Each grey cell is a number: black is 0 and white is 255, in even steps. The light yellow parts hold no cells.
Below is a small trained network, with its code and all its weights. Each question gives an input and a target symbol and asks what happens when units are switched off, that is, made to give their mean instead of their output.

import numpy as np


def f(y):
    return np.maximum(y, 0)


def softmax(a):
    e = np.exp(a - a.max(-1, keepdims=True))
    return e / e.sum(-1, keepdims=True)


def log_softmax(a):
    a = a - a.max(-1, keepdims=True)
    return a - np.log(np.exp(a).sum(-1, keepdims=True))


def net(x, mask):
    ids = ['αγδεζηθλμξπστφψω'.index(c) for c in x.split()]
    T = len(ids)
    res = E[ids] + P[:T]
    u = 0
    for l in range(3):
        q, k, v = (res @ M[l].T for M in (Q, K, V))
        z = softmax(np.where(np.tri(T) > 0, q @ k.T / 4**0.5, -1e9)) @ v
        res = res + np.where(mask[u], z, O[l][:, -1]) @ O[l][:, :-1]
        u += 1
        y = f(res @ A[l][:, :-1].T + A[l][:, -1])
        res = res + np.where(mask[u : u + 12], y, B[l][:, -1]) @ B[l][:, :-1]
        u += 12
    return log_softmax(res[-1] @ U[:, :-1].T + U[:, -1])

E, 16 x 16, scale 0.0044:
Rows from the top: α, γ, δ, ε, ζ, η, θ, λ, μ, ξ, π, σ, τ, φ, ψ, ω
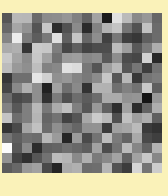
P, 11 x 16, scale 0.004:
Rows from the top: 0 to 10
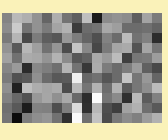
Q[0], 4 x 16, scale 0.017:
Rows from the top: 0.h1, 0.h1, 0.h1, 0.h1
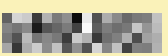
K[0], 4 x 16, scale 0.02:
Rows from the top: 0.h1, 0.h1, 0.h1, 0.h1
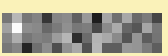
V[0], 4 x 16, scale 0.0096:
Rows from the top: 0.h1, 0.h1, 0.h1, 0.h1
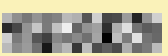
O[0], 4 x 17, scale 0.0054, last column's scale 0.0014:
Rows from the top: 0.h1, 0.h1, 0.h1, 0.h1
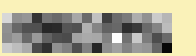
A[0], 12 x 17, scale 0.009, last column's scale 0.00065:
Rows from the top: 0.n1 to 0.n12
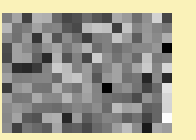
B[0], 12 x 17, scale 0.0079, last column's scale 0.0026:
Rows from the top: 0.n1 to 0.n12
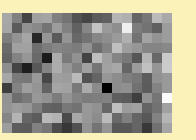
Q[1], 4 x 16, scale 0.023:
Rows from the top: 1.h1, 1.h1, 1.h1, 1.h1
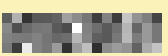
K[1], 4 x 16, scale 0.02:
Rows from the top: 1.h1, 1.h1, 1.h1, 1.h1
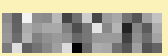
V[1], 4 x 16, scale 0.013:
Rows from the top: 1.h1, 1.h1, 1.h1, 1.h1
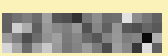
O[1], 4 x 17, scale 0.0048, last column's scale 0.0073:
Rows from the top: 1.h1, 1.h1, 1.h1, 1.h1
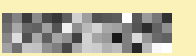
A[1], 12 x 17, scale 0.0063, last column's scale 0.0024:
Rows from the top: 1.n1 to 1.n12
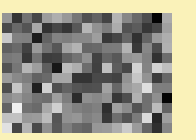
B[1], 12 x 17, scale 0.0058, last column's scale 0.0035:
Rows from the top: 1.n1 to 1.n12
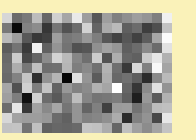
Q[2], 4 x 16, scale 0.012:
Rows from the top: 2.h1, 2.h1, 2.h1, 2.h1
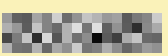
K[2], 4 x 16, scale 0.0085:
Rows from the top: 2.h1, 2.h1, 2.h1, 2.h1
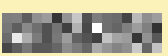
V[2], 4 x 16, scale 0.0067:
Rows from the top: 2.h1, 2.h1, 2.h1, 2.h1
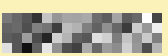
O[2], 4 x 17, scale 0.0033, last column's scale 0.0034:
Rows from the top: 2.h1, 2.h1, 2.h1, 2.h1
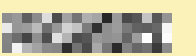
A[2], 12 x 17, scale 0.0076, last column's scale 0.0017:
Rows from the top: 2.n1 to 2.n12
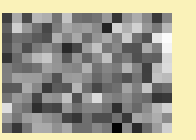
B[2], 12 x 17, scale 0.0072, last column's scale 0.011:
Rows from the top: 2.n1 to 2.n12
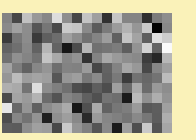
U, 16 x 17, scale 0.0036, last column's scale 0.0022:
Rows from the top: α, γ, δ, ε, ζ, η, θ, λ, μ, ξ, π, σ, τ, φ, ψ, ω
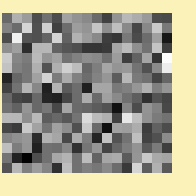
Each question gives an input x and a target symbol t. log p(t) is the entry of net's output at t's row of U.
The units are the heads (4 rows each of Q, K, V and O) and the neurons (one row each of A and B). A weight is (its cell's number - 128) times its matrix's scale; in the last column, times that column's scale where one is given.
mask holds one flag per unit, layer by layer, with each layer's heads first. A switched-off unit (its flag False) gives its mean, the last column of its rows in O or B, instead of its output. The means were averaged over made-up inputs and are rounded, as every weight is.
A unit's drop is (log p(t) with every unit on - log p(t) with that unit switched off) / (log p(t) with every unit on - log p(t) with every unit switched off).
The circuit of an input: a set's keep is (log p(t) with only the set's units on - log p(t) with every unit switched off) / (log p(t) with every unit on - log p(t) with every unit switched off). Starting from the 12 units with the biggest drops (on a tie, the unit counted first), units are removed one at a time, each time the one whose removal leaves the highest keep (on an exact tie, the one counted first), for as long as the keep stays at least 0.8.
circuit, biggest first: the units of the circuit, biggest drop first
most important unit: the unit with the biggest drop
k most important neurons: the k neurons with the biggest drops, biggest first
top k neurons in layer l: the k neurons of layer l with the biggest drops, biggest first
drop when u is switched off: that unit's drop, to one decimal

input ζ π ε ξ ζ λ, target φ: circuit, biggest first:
[0.h1; 2.n10; 1.n3]
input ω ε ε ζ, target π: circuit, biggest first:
[1.h1; 0.n1]
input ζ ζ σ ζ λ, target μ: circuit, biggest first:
[0.h1; 1.n2; 1.h1]
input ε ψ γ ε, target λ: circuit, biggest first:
[1.h1; 2.n11; 0.n6]
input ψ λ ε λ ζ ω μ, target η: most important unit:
2.h1
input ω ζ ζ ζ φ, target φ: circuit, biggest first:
[2.n10; 1.n3; 0.n12; 0.n3]
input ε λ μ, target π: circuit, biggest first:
[1.h1; 0.n1]
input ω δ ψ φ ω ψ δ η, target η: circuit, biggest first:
[2.n4; 0.n7]
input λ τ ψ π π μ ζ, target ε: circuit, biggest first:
[1.h1; 2.n8; 0.n2]
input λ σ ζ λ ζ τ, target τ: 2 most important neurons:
[0.n11; 2.n5]
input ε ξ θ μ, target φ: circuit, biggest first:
[0.h1; 2.n10; 1.n3; 0.n12]
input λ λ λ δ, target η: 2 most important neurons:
[1.n1; 2.n4]
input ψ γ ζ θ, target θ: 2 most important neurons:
[2.n12; 2.n5]
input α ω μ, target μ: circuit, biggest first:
[1.n2; 0.n12; 1.h1; 0.h1]
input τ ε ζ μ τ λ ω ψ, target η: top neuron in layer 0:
[0.n5]
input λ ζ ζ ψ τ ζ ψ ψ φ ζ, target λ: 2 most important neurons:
[2.n11; 0.n6]
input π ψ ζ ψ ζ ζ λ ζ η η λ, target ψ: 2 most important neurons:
[1.n9; 0.n5]
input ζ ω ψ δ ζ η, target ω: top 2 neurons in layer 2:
[2.n9; 2.n7]
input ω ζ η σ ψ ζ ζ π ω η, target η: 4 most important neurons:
[2.n4; 1.n6; 0.n7; 1.n4]
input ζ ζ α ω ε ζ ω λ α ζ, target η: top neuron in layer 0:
[0.n5]
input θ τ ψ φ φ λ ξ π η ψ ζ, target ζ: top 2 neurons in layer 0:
[0.n7; 0.n6]
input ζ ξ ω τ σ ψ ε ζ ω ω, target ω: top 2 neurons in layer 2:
[2.n7; 2.n3]
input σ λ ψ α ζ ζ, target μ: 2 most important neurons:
[1.n2; 1.n4]
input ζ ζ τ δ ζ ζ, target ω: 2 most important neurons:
[2.n9; 0.n11]
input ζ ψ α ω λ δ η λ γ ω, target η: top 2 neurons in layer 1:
[1.n1; 1.n6]
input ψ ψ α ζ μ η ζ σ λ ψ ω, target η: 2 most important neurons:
[1.n1; 2.n4]
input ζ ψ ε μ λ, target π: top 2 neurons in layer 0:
[0.n1; 0.n11]
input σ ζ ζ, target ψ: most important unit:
1.n5
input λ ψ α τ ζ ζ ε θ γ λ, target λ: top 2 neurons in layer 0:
[0.n5; 0.n2]
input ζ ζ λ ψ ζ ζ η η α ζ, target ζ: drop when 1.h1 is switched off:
0.5
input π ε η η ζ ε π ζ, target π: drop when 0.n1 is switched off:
0.4
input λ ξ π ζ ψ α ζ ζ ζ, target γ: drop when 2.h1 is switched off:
0.2
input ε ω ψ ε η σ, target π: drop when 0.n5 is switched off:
0.1
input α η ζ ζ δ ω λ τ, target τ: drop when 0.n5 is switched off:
0.0
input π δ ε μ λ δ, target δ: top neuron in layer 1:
[1.n5]
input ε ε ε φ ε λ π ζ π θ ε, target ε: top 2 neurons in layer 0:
[0.n1; 0.n2]
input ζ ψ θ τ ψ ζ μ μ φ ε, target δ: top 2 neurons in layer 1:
[1.n7; 1.n5]
